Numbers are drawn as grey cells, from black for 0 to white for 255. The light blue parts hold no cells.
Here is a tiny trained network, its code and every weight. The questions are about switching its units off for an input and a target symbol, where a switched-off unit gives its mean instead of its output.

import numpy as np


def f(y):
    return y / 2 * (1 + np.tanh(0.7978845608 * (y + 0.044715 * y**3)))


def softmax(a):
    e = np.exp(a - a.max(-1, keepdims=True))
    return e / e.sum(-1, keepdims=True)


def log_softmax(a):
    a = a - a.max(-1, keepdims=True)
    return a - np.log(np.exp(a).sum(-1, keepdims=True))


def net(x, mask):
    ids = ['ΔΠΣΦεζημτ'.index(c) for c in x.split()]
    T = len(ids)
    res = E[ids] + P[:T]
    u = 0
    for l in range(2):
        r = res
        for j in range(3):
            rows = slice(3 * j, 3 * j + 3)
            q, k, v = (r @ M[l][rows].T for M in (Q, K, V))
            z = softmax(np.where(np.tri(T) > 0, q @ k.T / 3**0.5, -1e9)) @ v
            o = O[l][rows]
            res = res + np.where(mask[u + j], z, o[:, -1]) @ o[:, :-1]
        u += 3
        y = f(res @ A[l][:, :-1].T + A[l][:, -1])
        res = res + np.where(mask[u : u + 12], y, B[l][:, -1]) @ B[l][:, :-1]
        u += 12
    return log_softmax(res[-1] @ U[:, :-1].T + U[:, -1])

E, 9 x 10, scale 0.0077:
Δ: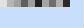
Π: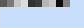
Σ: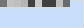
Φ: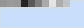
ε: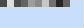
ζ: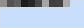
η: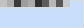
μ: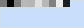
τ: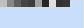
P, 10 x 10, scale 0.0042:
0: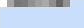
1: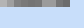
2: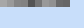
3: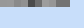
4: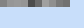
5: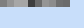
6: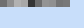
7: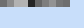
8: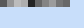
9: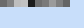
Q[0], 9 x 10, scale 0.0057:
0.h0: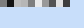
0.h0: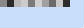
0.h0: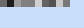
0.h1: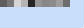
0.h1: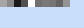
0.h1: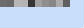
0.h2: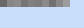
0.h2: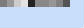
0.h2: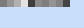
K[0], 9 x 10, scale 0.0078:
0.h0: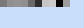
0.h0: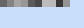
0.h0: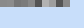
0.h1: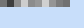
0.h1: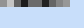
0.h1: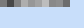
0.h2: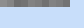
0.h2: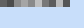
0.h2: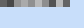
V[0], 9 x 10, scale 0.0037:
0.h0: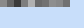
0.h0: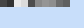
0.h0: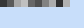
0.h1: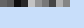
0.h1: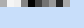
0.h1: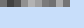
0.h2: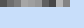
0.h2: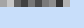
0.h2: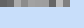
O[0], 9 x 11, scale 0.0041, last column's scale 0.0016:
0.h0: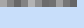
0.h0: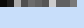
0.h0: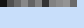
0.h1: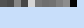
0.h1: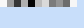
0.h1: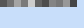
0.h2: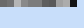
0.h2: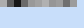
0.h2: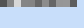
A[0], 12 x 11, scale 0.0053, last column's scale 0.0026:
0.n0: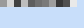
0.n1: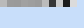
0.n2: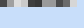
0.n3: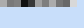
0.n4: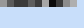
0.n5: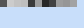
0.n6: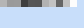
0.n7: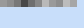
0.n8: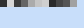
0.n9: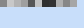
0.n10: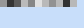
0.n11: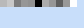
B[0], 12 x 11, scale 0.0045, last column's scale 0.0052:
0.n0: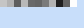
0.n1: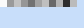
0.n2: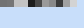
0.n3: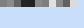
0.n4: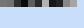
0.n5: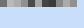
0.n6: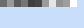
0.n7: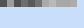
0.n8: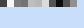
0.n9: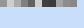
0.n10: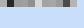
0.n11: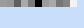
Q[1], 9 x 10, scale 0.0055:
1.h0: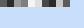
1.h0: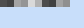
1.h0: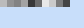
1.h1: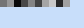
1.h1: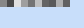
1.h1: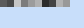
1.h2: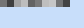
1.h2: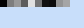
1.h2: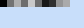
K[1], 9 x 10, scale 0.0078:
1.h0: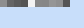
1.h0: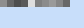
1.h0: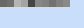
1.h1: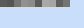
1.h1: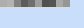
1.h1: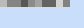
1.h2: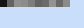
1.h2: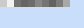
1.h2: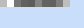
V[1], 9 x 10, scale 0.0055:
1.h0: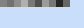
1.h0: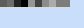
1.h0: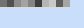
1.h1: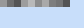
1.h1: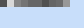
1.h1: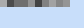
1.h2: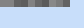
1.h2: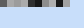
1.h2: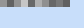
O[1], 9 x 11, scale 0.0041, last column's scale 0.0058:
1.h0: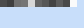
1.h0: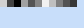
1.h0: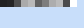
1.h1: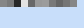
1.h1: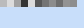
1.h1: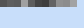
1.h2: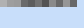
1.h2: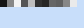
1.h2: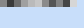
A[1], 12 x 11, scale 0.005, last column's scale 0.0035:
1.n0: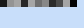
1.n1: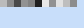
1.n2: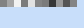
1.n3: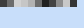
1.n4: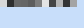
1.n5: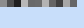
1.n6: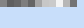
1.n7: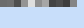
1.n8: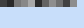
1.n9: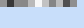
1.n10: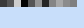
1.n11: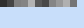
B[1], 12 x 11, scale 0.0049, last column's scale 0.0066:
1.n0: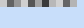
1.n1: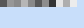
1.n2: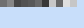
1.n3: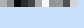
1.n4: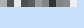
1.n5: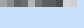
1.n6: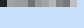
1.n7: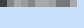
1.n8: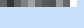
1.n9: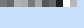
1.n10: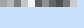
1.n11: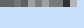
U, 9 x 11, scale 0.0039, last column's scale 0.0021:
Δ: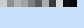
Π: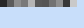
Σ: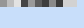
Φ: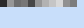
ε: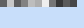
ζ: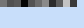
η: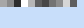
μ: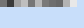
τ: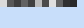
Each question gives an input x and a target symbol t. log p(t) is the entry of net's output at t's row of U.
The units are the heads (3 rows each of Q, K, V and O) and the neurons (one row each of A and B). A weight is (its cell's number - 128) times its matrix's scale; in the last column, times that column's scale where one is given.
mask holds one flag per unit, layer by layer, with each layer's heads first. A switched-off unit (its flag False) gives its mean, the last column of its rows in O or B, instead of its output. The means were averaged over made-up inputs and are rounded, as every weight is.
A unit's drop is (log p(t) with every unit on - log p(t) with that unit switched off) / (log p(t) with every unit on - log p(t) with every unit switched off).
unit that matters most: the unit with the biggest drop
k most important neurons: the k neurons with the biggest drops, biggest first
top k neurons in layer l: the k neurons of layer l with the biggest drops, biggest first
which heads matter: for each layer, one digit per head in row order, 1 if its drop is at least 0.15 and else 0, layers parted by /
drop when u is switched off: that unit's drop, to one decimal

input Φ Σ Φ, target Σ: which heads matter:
000 / 101
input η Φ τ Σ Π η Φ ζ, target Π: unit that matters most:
0.n2
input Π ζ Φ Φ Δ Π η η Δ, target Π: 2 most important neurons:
[0.n2, 1.n8]
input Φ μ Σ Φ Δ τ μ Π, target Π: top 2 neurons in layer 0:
[0.n2, 0.n1]
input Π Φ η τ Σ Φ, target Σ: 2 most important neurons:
[0.n5, 0.n9]
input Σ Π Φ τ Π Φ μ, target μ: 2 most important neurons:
[0.n10, 1.n9]
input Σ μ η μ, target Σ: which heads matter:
011 / 110
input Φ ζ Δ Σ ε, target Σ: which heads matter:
000 / 101
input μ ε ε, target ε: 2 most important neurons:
[0.n8, 1.n7]
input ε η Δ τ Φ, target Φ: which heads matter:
000 / 100
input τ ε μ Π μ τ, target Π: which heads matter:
111 / 100
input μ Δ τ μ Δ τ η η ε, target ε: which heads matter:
000 / 001
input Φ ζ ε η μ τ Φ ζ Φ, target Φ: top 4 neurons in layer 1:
[1.n6, 1.n1, 1.n10, 1.n8]
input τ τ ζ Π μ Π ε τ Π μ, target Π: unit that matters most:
0.h0
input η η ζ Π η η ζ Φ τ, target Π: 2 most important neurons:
[0.n2, 1.n8]
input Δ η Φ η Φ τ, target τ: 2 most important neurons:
[0.n3, 1.n1]
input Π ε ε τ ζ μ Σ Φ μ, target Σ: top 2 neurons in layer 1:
[1.n2, 1.n9]
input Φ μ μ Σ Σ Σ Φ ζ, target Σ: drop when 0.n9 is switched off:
0.2
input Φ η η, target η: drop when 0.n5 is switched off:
0.0
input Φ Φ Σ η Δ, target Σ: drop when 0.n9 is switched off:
0.1
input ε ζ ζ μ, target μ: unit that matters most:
1.n9
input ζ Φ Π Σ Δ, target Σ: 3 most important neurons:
[0.n5, 0.n9, 1.n2]
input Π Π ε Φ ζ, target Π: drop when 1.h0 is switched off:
0.3
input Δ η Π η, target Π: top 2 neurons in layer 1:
[1.n8, 1.n11]
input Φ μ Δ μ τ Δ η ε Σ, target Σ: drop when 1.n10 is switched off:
0.1
